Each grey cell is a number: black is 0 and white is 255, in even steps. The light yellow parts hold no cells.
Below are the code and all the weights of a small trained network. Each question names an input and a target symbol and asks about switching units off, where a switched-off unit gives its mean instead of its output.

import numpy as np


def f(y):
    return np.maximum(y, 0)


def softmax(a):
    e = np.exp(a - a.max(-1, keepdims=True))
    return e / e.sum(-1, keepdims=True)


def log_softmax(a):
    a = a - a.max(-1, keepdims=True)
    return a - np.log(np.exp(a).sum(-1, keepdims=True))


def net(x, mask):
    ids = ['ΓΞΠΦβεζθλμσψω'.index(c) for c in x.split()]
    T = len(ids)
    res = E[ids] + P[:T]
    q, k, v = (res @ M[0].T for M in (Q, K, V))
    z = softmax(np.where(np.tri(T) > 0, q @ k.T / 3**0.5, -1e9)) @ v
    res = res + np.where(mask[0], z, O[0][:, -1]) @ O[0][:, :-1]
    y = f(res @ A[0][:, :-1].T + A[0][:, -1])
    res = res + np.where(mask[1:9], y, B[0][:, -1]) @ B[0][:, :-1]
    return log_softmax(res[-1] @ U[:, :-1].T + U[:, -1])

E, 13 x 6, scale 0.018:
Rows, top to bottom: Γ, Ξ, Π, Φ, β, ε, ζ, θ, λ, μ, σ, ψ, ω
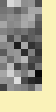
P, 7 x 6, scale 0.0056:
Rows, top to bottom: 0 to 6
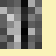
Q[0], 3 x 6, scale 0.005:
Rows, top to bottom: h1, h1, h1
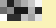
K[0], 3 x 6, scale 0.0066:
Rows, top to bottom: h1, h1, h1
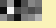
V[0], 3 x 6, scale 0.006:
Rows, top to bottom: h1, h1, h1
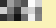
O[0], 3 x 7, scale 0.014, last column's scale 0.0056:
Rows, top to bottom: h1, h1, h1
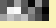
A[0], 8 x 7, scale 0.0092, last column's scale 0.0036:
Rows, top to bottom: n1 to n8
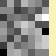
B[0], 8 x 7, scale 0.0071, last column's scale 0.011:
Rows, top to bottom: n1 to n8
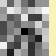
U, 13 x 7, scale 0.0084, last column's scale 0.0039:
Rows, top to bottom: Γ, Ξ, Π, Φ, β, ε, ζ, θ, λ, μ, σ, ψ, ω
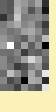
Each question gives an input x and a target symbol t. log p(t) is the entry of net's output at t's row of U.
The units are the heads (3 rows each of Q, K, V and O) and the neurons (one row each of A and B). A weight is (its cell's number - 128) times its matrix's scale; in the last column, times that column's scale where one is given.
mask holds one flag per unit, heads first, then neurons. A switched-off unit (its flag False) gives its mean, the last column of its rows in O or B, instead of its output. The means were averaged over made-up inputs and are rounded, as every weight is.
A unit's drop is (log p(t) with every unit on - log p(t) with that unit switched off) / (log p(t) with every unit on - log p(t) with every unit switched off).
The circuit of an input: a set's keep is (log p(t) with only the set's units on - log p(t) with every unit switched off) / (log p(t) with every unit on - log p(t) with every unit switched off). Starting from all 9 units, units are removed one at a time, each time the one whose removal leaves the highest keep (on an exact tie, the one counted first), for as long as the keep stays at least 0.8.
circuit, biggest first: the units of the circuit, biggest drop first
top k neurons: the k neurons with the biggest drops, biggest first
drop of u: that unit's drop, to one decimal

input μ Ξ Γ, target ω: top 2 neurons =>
[n2 n3]
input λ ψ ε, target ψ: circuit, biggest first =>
[h1 n5]
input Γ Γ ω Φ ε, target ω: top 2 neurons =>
[n6 n3]
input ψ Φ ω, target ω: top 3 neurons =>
[n3 n7 n6]
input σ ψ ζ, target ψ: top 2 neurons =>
[n5 n3]
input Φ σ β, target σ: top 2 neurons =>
[n3 n7]
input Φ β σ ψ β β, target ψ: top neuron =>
[n5]
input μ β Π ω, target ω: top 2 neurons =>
[n2 n3]
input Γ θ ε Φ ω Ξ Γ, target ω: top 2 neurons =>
[n2 n5]
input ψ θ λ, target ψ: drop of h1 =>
0.6
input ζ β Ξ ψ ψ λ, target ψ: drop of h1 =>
0.7
